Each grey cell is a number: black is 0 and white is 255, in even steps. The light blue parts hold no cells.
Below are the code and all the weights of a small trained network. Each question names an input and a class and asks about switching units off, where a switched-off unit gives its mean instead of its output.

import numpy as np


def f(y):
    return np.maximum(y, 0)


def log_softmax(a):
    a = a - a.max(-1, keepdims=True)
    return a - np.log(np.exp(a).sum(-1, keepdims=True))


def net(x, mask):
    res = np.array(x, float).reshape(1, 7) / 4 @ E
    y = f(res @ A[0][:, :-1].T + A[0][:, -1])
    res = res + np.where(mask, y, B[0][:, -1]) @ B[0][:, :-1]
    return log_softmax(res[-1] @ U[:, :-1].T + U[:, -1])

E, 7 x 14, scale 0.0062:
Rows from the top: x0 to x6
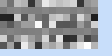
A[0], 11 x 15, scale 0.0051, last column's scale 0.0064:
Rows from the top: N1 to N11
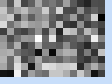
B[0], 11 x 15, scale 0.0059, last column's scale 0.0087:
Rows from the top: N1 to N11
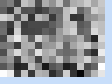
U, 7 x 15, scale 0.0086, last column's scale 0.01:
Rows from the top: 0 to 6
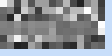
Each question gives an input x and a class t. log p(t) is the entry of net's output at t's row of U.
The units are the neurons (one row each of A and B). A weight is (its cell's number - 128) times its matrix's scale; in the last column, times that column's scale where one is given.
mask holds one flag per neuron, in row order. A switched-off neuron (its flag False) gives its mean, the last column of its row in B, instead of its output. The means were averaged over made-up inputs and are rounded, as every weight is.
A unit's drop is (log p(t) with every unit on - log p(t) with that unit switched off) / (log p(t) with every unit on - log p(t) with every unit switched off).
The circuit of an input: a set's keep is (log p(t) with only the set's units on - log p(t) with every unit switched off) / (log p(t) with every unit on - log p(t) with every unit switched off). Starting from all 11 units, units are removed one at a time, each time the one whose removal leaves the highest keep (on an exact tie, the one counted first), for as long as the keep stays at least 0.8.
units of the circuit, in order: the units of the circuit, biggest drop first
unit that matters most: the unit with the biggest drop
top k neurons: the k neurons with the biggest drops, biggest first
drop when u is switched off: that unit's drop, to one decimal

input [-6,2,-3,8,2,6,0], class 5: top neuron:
(N6)
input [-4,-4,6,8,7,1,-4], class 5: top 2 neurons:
(N6, N10)
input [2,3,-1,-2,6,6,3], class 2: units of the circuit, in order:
(N2, N4)
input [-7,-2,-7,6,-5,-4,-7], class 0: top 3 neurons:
(N3, N10, N8)
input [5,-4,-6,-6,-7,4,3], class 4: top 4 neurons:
(N11, N8, N10, N6)
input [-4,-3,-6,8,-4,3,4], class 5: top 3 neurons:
(N6, N11, N10)
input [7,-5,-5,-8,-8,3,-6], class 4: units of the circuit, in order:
(N8, N10, N6)
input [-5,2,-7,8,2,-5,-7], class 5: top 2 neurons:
(N6, N11)
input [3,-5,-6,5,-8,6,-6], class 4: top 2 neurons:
(N11, N6)
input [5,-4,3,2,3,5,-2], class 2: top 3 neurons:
(N2, N4, N8)
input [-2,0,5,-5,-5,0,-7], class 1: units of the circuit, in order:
(N1, N7)
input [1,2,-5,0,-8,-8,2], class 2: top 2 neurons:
(N5, N11)
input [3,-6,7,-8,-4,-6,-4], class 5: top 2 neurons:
(N8, N3)
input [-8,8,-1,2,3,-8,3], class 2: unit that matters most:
N5
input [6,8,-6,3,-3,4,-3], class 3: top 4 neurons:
(N11, N10, N6, N2)
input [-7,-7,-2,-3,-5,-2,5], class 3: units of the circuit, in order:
(N10, N1)
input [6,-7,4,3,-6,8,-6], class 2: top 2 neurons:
(N4, N2)
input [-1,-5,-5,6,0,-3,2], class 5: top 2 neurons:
(N6, N11)
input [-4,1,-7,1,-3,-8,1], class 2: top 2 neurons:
(N5, N11)
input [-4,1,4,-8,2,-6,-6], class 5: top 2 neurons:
(N8, N10)
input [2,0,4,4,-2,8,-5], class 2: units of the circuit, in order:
(N4)
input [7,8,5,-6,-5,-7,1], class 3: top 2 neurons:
(N10, N8)
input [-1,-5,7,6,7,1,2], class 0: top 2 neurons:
(N11, N8)
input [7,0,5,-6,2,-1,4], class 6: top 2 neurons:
(N10, N6)
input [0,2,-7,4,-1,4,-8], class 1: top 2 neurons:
(N7, N1)
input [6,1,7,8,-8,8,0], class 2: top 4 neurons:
(N2, N4, N8, N3)
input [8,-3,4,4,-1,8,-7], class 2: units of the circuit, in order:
(N2)
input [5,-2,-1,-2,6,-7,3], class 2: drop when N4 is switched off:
-0.1
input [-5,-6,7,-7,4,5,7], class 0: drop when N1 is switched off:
0.1
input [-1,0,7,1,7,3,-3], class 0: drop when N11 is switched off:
0.7
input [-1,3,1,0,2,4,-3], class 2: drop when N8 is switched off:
0.1
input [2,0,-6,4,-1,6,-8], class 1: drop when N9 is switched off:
0.2
